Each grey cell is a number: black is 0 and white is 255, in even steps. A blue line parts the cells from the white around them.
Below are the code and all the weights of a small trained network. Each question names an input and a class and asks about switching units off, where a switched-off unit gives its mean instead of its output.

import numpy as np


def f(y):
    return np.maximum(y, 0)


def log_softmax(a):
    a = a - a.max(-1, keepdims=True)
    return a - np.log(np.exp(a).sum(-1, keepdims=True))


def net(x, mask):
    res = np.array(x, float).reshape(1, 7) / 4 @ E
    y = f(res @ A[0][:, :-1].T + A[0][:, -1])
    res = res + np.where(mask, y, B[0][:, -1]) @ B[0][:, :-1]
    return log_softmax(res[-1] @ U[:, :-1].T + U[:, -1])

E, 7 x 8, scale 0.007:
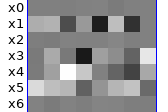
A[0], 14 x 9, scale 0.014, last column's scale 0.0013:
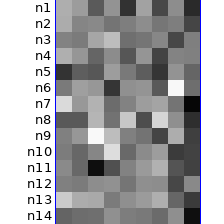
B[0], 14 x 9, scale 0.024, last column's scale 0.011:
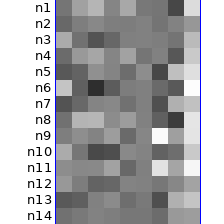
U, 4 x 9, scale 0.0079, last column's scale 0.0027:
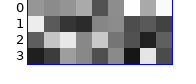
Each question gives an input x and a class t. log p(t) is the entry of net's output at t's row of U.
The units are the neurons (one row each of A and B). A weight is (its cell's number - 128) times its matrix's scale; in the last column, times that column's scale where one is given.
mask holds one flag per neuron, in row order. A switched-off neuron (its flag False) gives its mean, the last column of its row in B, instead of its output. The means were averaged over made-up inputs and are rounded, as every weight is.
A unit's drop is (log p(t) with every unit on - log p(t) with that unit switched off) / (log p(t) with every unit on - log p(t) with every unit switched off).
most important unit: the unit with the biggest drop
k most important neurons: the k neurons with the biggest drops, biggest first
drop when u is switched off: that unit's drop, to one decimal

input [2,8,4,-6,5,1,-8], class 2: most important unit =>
n1
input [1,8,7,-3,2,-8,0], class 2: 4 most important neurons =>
[n1; n4; n13; n7]
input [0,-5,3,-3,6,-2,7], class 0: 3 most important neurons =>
[n9; n1; n4]
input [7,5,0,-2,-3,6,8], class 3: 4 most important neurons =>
[n13; n7; n8; n9]
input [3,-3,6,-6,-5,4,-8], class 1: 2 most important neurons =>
[n10; n9]
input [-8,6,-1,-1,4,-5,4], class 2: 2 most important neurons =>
[n1; n4]
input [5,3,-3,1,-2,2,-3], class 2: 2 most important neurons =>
[n9; n5]
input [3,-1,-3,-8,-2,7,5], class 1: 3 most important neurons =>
[n10; n3; n5]
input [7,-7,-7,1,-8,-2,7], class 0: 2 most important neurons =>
[n11; n1]
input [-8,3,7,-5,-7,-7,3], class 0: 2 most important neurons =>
[n11; n13]
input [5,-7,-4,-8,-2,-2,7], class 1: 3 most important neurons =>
[n10; n3; n1]
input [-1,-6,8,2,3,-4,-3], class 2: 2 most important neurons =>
[n8; n11]
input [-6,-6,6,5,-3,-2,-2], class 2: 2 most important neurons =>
[n8; n10]
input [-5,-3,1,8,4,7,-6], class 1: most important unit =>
n6
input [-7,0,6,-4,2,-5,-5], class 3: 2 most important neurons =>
[n6; n5]
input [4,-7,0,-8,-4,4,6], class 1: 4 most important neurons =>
[n10; n3; n1; n12]
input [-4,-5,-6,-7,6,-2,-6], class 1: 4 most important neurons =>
[n10; n3; n11; n12]
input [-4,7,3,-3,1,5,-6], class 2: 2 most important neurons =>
[n1; n4]
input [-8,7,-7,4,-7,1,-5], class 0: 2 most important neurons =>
[n11; n8]
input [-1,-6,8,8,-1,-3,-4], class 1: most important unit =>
n6
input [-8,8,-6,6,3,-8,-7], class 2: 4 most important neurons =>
[n1; n4; n13; n7]
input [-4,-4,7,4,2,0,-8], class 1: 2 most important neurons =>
[n6; n1]
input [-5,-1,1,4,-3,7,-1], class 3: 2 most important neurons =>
[n7; n13]
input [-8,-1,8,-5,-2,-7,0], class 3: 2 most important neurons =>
[n5; n6]
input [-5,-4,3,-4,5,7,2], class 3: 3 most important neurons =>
[n13; n7; n11]
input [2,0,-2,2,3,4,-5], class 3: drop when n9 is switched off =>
-0.1
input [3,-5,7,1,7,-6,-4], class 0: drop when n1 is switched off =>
0.0
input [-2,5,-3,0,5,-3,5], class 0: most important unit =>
n9
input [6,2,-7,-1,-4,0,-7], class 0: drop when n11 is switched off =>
0.1
